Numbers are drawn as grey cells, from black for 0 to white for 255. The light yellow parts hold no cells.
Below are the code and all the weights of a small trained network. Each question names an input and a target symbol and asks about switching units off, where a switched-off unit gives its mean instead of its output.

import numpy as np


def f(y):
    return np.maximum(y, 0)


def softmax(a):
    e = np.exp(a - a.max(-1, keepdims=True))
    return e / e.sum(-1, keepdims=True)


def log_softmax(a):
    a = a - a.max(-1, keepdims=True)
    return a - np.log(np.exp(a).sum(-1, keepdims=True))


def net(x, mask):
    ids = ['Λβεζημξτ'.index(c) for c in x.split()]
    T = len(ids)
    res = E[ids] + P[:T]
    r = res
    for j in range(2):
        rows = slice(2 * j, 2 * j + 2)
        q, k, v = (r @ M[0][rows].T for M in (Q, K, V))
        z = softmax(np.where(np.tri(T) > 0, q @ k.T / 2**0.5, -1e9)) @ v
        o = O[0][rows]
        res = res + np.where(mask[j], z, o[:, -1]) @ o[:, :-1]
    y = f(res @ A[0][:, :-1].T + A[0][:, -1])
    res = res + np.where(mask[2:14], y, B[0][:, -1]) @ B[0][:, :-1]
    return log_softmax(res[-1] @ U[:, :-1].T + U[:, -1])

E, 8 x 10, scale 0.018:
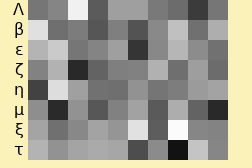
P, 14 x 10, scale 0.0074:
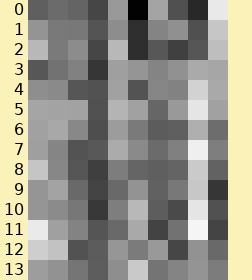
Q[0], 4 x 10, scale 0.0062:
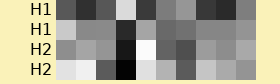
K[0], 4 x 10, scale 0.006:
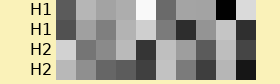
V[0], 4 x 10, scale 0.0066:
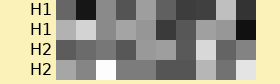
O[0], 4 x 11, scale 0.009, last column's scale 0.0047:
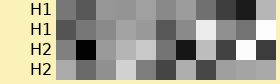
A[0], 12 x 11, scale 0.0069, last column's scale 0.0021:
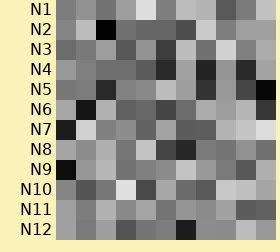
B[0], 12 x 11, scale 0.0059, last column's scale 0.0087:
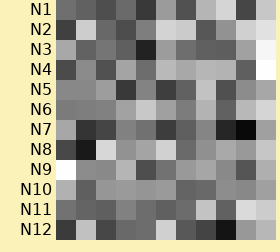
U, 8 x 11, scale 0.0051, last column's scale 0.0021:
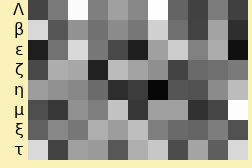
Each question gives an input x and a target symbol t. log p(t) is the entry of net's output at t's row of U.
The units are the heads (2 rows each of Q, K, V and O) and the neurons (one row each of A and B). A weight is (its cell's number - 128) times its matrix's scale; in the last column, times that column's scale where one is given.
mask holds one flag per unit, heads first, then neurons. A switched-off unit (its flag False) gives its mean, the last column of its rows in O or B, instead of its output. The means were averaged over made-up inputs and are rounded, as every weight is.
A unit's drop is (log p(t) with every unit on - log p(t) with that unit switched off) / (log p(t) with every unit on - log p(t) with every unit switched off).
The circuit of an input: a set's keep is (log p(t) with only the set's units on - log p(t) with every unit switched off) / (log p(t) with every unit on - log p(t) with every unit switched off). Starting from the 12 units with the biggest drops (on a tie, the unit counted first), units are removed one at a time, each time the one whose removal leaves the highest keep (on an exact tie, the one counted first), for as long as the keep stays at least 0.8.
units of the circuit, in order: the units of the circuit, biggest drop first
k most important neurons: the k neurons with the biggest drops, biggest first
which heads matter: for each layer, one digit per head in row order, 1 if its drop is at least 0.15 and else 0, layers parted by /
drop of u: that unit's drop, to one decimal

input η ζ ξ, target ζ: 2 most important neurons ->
(N12, N2)
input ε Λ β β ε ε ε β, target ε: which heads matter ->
10
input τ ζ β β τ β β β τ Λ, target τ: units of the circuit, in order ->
(N9, H2)
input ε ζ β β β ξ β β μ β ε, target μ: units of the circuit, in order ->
(H1, H2)
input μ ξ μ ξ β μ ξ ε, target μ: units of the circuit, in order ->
(H2, H1)
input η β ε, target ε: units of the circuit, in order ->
(H1, N8)
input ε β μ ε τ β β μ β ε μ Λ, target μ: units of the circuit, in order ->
(H1, H2, N2)
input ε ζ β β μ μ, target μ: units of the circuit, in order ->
(H2, H1, N2)
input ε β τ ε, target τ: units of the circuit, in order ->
(H2, N9)
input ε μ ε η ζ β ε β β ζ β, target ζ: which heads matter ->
01
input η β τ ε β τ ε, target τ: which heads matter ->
01
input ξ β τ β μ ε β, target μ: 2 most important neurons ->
(N2, N3)
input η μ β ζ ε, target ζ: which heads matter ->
01
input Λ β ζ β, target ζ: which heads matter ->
11
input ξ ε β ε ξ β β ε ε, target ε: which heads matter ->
10
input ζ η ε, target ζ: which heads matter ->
11
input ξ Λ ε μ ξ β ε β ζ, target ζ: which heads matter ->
01
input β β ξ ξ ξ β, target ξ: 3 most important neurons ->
(N12, N6, N8)
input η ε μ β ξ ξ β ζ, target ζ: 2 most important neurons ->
(N2, N11)
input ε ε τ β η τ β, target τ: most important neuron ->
(N4)
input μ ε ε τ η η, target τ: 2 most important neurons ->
(N9, N12)
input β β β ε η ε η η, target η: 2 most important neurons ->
(N7, N4)
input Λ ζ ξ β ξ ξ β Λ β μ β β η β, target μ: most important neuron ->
(N3)
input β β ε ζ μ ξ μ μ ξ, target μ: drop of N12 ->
-0.1
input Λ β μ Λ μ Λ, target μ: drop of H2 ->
0.5
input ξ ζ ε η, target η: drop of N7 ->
0.5
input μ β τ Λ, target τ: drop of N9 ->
0.4
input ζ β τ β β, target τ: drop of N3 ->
0.1
